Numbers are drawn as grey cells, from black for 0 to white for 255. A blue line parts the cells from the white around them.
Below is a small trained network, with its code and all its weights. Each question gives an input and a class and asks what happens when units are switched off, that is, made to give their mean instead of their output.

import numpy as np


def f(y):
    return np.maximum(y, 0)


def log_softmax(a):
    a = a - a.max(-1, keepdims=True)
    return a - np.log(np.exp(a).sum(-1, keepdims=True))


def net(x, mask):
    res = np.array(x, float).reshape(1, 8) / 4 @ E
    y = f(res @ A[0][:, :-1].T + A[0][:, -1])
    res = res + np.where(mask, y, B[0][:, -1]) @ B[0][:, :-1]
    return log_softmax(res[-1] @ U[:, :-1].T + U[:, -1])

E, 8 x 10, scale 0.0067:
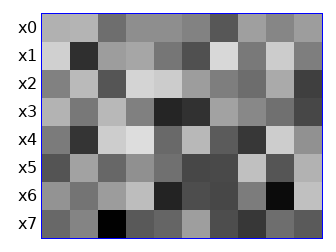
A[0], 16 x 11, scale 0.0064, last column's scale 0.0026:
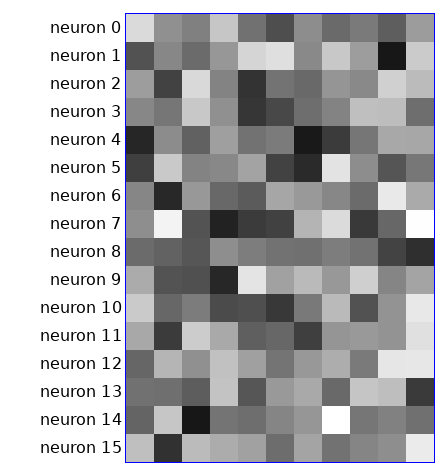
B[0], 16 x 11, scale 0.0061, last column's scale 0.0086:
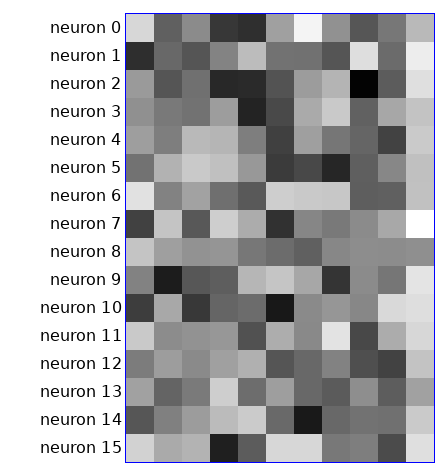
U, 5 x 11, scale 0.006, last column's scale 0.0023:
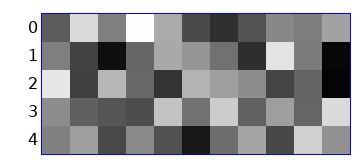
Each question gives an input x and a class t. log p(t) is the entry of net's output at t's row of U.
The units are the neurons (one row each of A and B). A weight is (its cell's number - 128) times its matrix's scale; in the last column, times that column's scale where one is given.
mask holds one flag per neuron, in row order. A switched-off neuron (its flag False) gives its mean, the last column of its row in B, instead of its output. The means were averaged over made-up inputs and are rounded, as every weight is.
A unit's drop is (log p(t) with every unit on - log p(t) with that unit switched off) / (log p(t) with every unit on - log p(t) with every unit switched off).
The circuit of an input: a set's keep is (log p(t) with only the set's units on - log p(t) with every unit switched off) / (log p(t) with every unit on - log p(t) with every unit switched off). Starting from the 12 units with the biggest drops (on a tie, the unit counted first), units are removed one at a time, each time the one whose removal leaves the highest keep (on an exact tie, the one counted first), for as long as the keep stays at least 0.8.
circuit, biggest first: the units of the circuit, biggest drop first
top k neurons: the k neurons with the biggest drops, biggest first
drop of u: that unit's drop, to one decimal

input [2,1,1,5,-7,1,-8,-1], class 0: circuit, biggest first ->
neuron 7; neuron 14
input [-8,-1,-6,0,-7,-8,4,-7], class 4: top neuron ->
neuron 10
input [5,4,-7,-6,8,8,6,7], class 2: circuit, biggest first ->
neuron 6; neuron 7
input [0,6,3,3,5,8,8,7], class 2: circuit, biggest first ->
neuron 7; neuron 0
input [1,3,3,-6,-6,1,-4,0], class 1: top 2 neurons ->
neuron 9; neuron 1
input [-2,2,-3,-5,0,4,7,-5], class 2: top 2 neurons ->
neuron 6; neuron 7
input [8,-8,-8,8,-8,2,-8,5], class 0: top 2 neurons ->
neuron 14; neuron 7
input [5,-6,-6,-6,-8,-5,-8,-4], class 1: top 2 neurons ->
neuron 9; neuron 1
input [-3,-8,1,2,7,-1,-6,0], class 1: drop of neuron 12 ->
0.1
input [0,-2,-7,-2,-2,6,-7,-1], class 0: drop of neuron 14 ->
0.1
